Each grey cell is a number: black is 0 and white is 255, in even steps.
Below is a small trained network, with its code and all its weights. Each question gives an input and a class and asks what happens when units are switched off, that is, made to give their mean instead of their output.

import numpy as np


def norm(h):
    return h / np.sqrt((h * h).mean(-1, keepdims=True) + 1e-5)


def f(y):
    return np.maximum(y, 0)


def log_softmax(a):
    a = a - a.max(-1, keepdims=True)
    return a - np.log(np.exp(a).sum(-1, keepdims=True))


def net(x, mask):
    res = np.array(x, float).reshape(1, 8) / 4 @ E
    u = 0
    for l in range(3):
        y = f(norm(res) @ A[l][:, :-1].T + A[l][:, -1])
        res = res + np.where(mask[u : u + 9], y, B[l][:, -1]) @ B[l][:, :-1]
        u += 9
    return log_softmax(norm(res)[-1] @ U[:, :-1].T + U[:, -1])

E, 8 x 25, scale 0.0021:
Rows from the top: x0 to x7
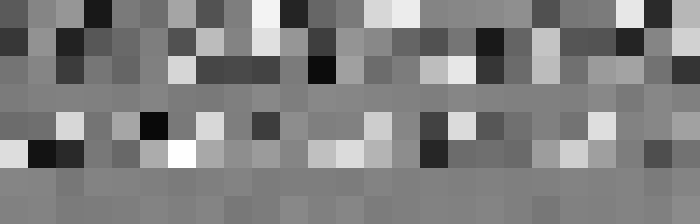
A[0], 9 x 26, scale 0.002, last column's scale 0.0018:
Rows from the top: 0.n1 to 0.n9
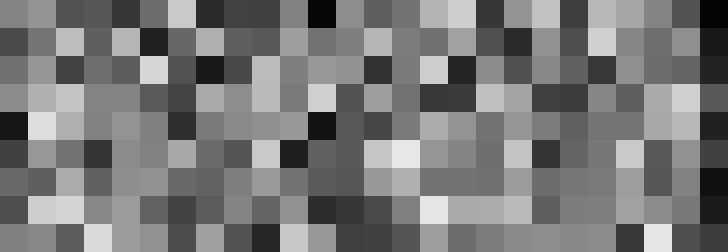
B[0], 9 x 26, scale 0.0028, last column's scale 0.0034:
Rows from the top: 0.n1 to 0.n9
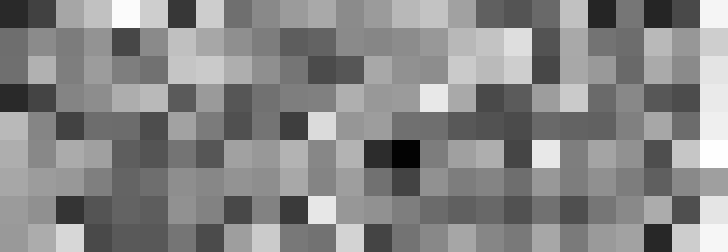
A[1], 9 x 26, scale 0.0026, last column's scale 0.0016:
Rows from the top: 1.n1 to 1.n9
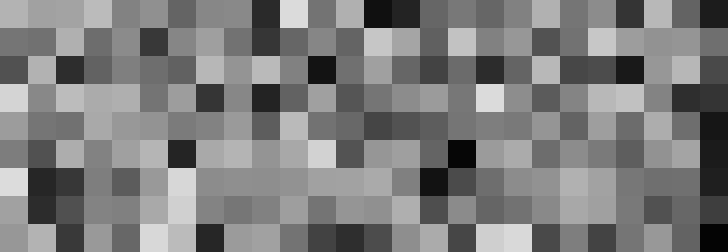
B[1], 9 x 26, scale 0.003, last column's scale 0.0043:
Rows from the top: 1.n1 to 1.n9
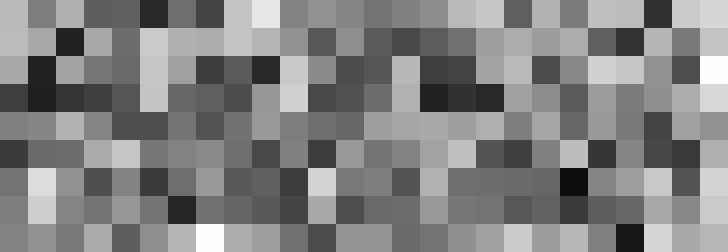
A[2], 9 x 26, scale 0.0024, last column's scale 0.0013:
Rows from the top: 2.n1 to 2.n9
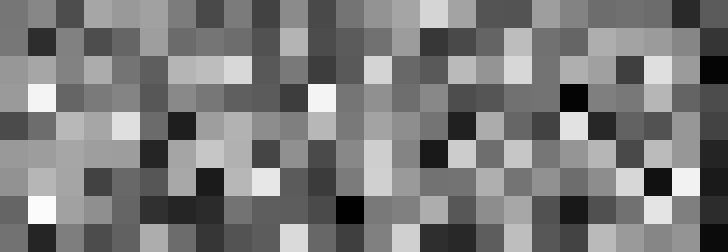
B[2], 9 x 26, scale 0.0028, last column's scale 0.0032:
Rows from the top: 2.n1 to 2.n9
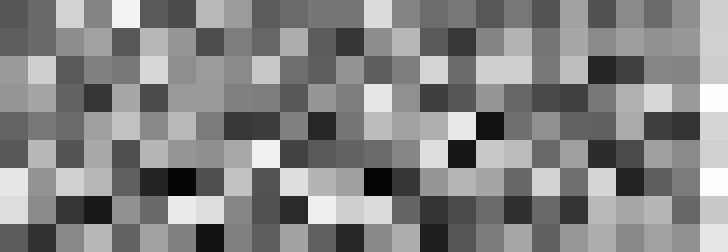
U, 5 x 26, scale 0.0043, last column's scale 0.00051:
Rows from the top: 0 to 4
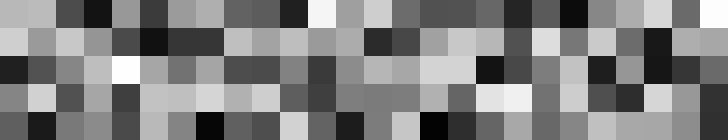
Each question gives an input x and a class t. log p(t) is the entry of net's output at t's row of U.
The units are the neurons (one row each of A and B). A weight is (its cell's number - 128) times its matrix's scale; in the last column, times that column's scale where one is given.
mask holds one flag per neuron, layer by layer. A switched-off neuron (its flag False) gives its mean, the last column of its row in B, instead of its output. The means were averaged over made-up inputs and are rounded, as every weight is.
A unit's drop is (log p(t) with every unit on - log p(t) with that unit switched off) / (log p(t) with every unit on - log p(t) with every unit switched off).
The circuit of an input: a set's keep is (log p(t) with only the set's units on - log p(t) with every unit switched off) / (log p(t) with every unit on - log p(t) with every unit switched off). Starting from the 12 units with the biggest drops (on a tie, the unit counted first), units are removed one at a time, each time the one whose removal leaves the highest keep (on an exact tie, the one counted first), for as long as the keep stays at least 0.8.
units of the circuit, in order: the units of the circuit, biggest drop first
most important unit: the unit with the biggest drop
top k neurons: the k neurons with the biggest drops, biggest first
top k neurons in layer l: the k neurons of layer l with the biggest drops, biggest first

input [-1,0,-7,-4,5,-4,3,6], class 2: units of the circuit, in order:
0.n4
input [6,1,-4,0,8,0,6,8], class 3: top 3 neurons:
1.n2; 0.n2; 0.n9
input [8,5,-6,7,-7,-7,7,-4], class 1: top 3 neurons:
0.n6; 2.n7; 1.n7
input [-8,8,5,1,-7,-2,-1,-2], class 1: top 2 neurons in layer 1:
1.n1; 1.n4
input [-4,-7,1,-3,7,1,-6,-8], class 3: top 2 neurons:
1.n2; 1.n3
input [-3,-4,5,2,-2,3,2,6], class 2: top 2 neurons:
0.n1; 1.n3
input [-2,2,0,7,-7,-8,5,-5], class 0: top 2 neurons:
0.n5; 0.n8
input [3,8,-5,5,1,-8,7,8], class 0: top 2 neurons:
0.n5; 2.n8
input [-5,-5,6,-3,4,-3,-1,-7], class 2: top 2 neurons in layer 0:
0.n1; 0.n6
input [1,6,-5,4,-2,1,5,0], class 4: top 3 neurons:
1.n3; 0.n1; 2.n9
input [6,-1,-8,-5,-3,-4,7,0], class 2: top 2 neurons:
0.n4; 2.n5
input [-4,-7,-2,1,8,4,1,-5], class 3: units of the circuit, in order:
1.n2; 2.n6
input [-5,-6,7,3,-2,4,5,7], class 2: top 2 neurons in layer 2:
2.n1; 2.n7
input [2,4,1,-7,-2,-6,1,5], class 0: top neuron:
0.n5
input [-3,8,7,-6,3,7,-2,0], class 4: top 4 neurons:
1.n3; 0.n4; 0.n5; 0.n8
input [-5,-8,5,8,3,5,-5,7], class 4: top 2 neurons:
1.n4; 0.n6
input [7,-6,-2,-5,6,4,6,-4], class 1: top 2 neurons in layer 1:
1.n3; 1.n9
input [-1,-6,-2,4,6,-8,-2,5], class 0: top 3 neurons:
0.n8; 1.n3; 2.n8
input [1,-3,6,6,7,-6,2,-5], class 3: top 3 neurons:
1.n2; 0.n2; 1.n7
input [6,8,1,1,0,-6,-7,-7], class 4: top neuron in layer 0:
0.n9
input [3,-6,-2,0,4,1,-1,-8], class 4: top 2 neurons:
1.n4; 0.n3
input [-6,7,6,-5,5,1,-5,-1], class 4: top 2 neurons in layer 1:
1.n3; 1.n6
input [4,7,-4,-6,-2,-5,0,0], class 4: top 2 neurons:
1.n3; 1.n7
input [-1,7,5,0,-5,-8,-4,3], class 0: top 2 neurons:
0.n5; 2.n8
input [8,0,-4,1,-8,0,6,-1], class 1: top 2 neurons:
0.n6; 2.n7
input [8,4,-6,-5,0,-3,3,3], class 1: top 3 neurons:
0.n6; 2.n7; 0.n1
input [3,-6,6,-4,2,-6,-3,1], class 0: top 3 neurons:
0.n8; 1.n3; 0.n4
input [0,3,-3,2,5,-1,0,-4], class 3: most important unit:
0.n2
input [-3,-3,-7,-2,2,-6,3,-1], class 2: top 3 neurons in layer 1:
1.n6; 1.n7; 1.n8
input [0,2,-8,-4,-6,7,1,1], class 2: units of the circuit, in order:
1.n6; 2.n5
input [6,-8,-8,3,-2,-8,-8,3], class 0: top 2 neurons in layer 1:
1.n3; 1.n1
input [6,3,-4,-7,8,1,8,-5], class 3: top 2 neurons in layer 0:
0.n2; 0.n9
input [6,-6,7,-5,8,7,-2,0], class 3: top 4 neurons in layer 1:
1.n2; 1.n1; 1.n3; 1.n6
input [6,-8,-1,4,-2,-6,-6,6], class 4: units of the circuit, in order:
1.n4
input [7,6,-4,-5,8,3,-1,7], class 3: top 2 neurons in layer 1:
1.n2; 1.n1
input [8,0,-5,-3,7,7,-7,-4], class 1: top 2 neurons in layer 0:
0.n6; 0.n5
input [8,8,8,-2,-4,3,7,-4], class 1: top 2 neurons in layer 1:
1.n4; 1.n6
